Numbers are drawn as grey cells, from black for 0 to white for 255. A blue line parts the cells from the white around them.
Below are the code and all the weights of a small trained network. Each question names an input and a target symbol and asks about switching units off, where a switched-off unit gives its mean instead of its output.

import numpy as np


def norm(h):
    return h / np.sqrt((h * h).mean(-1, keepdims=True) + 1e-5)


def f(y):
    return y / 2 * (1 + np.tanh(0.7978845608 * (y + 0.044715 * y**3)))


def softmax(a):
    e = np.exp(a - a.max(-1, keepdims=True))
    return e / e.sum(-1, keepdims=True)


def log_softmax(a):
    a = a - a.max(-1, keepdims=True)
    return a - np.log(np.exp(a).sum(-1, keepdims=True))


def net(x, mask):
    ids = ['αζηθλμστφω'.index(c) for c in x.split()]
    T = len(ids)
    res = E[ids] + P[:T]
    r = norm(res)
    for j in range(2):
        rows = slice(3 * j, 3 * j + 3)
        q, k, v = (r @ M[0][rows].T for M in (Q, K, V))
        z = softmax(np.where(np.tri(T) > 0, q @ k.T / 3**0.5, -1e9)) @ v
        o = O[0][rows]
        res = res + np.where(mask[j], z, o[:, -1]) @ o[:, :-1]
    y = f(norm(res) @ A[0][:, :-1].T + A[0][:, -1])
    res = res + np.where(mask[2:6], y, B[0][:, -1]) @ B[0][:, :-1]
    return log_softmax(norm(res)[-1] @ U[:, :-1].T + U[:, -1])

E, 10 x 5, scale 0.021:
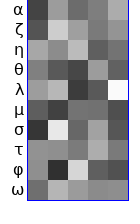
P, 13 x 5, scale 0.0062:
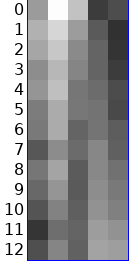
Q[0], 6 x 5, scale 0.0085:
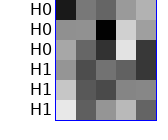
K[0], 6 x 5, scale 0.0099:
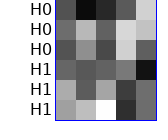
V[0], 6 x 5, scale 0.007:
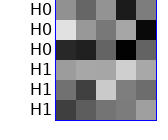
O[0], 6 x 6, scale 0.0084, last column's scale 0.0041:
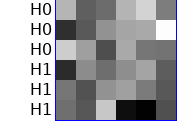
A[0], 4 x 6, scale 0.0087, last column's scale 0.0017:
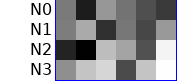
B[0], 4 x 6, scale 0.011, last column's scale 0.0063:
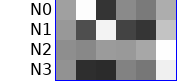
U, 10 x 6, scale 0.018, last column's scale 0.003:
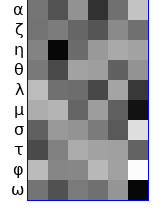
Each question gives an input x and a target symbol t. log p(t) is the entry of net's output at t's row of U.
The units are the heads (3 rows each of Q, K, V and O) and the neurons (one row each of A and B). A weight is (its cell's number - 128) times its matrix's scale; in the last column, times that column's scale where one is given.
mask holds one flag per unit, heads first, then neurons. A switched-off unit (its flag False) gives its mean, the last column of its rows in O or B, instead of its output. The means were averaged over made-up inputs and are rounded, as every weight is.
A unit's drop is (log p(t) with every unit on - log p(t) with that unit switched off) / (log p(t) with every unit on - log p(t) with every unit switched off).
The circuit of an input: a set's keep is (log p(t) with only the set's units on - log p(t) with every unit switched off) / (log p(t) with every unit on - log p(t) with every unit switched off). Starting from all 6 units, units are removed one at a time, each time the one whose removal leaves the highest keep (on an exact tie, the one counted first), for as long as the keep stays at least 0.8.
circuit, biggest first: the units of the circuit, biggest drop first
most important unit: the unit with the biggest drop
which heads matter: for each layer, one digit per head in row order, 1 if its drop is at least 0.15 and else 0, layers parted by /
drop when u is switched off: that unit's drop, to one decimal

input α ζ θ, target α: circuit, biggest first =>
(N1 H0)
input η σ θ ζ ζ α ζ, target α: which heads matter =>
01
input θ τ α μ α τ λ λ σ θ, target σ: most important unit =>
H0
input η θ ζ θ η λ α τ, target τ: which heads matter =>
10
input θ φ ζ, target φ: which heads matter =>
10
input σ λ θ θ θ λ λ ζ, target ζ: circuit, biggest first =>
(N3 H0)
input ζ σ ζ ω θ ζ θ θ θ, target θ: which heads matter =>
00
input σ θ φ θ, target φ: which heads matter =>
01
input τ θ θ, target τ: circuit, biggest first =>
(H0 N3 N2)
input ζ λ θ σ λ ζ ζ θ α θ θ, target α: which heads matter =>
10
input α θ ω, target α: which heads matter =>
11
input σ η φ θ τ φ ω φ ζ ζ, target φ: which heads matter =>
10
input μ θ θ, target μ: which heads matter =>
01
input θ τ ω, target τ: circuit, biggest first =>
(H0)
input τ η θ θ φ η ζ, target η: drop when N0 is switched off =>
0.2
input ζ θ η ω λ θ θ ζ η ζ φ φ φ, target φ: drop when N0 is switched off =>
0.3
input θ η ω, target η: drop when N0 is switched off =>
0.1
